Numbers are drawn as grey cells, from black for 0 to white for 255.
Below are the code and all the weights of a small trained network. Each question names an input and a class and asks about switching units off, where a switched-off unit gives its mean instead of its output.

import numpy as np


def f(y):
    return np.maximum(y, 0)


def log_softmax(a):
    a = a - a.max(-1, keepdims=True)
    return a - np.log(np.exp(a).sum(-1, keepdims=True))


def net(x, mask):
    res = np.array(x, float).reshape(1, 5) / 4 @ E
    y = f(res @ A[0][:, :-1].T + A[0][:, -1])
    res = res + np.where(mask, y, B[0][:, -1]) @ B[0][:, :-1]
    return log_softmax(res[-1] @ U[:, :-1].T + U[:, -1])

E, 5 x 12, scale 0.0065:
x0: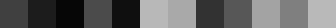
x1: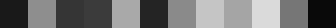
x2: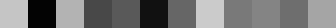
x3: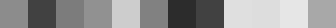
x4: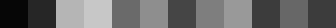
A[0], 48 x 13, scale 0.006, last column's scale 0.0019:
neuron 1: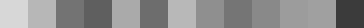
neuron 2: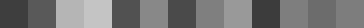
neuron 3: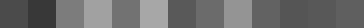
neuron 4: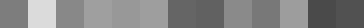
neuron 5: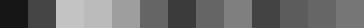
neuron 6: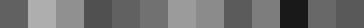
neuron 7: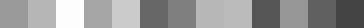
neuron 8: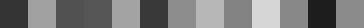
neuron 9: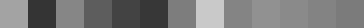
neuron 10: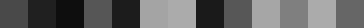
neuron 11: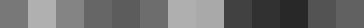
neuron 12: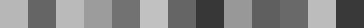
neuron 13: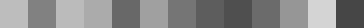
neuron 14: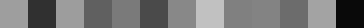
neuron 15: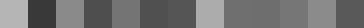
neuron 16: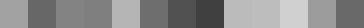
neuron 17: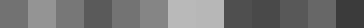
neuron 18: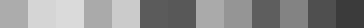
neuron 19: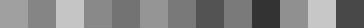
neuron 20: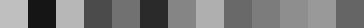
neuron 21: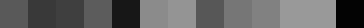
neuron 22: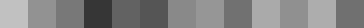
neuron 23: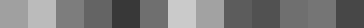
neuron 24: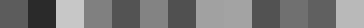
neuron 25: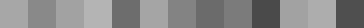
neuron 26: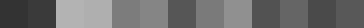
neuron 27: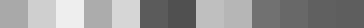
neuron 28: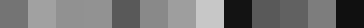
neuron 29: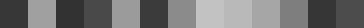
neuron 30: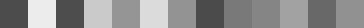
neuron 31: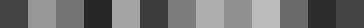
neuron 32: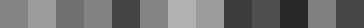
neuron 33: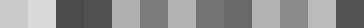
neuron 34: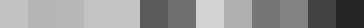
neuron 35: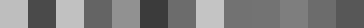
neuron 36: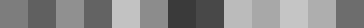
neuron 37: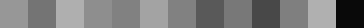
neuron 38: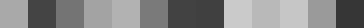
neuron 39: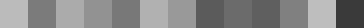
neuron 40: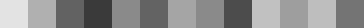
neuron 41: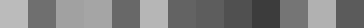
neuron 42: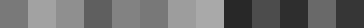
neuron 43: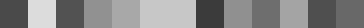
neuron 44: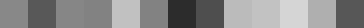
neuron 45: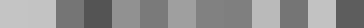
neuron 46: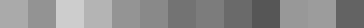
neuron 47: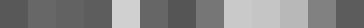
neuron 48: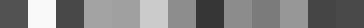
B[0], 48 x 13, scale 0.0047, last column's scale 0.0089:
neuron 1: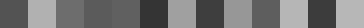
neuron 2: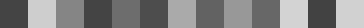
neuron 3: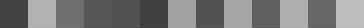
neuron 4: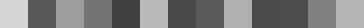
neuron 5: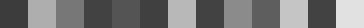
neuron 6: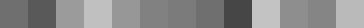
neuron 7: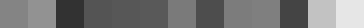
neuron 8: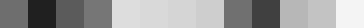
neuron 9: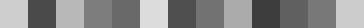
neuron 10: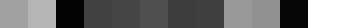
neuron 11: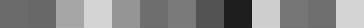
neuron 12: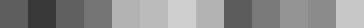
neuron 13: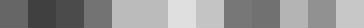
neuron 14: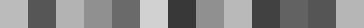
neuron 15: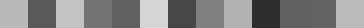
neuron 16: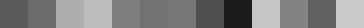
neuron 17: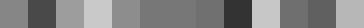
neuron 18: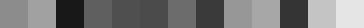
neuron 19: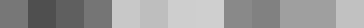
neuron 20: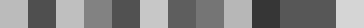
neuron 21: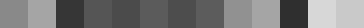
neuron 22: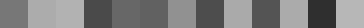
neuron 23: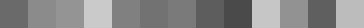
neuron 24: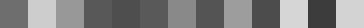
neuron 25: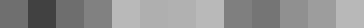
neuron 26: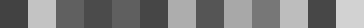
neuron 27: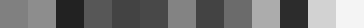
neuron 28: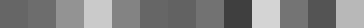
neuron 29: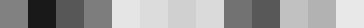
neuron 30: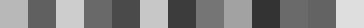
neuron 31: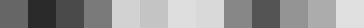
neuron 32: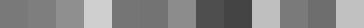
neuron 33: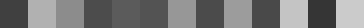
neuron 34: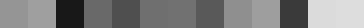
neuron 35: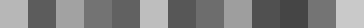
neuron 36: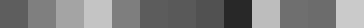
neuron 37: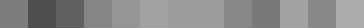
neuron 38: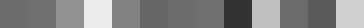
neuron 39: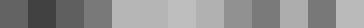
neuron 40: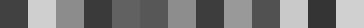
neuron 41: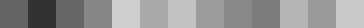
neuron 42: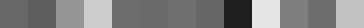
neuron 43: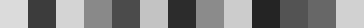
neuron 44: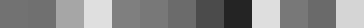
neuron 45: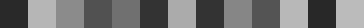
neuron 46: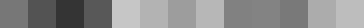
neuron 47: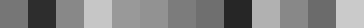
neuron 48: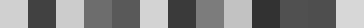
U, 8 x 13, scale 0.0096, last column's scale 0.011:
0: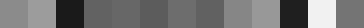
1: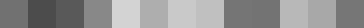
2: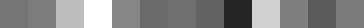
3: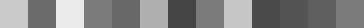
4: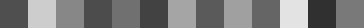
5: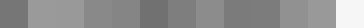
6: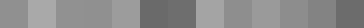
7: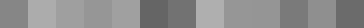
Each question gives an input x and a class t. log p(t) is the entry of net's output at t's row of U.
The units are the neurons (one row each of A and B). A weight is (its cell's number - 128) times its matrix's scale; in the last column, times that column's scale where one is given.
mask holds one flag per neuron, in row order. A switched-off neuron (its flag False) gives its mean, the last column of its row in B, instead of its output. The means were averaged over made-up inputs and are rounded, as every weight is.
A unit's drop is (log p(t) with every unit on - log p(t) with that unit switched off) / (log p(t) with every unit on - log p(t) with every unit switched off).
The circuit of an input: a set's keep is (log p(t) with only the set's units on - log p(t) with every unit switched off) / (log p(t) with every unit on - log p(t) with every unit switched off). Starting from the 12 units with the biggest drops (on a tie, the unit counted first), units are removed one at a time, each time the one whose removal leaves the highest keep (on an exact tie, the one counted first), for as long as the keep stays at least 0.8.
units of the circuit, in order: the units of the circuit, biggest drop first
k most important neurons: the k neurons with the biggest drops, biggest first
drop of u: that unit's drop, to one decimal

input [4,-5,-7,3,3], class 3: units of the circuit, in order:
[neuron 30]
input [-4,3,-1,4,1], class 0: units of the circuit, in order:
[neuron 27; neuron 34]
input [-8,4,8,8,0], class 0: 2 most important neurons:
[neuron 27; neuron 34]
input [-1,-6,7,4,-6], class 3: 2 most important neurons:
[neuron 20; neuron 15]
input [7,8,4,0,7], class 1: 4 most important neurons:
[neuron 29; neuron 8; neuron 31; neuron 27]
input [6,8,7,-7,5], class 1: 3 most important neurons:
[neuron 29; neuron 8; neuron 31]
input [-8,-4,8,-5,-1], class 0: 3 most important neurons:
[neuron 27; neuron 18; neuron 34]
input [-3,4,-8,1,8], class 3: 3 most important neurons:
[neuron 48; neuron 43; neuron 30]
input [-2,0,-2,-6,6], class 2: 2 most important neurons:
[neuron 11; neuron 42]
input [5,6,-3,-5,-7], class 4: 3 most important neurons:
[neuron 33; neuron 40; neuron 45]
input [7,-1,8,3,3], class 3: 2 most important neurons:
[neuron 20; neuron 9]
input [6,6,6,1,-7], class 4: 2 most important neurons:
[neuron 40; neuron 22]
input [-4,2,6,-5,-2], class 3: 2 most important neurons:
[neuron 20; neuron 35]
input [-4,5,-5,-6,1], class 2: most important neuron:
[neuron 11]
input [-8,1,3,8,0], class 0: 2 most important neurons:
[neuron 27; neuron 34]
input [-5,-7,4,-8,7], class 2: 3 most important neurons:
[neuron 11; neuron 28; neuron 42]
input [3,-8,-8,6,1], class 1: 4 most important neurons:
[neuron 12; neuron 13; neuron 41; neuron 19]
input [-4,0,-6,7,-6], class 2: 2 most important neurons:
[neuron 44; neuron 16]
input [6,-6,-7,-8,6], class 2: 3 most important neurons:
[neuron 32; neuron 11; neuron 28]
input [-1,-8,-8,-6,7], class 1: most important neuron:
[neuron 41]
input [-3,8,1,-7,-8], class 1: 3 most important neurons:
[neuron 8; neuron 29; neuron 31]
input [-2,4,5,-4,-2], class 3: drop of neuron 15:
0.2
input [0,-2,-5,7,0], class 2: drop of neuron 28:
0.0
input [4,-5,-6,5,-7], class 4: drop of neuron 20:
0.1
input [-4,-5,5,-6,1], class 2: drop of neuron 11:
0.3
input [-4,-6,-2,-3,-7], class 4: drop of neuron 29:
0.2
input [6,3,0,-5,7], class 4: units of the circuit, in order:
[neuron 26]
